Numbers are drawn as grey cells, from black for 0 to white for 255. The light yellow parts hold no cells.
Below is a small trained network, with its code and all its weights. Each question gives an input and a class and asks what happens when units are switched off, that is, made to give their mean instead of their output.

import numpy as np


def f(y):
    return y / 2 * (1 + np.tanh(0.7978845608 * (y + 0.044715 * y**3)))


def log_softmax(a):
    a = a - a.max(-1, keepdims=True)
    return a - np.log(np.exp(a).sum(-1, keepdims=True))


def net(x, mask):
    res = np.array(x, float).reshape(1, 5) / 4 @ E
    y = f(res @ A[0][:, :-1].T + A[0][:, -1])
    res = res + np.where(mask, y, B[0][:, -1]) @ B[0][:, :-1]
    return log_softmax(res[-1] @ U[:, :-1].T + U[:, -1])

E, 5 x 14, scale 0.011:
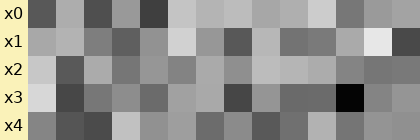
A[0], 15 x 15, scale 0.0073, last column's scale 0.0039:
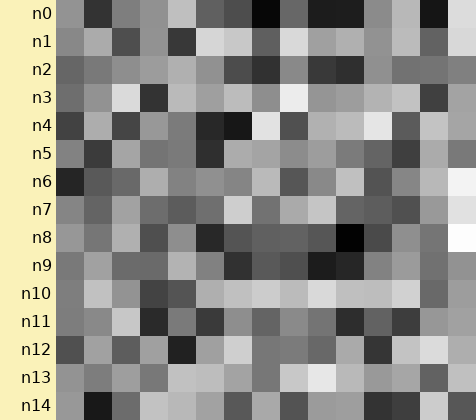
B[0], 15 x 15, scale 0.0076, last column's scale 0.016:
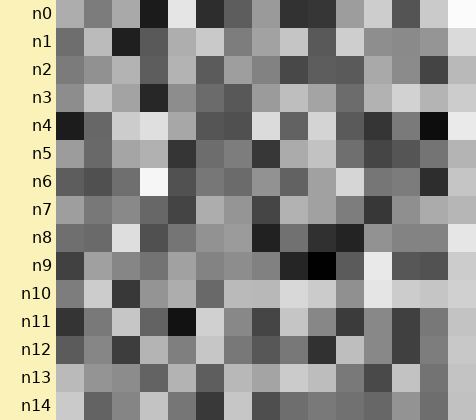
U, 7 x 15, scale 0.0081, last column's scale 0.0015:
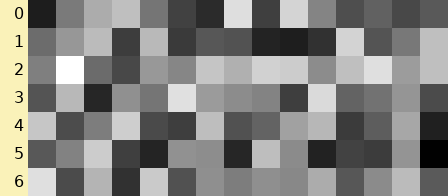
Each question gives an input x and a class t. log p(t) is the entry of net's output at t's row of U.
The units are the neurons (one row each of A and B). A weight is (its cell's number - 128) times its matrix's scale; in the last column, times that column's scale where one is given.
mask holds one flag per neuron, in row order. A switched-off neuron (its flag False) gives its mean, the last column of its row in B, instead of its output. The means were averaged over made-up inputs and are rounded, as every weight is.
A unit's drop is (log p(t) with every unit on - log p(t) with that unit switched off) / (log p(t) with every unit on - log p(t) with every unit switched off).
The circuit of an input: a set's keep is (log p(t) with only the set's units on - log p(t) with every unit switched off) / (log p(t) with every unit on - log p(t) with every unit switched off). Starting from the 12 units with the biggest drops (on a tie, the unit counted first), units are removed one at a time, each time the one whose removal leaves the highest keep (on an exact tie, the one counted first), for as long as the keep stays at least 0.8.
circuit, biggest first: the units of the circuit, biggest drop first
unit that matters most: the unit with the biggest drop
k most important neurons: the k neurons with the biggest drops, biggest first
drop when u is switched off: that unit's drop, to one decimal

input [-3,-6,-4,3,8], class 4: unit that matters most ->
n14
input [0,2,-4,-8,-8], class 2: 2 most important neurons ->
[n10 n3]
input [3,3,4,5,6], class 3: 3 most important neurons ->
[n12 n3 n1]
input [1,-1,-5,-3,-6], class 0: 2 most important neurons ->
[n0 n4]
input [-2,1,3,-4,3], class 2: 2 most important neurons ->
[n6 n5]
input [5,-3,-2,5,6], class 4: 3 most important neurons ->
[n14 n9 n6]
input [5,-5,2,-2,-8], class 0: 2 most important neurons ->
[n4 n8]
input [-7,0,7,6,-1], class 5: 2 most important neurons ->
[n11 n7]
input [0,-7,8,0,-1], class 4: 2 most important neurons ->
[n14 n8]
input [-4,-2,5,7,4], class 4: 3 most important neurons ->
[n14 n3 n5]
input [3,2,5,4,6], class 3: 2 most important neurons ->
[n12 n3]
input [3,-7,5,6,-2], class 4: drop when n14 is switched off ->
0.1
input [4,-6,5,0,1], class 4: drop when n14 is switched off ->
0.3
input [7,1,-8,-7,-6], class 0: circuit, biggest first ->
[n4]
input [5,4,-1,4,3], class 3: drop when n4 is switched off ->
0.0
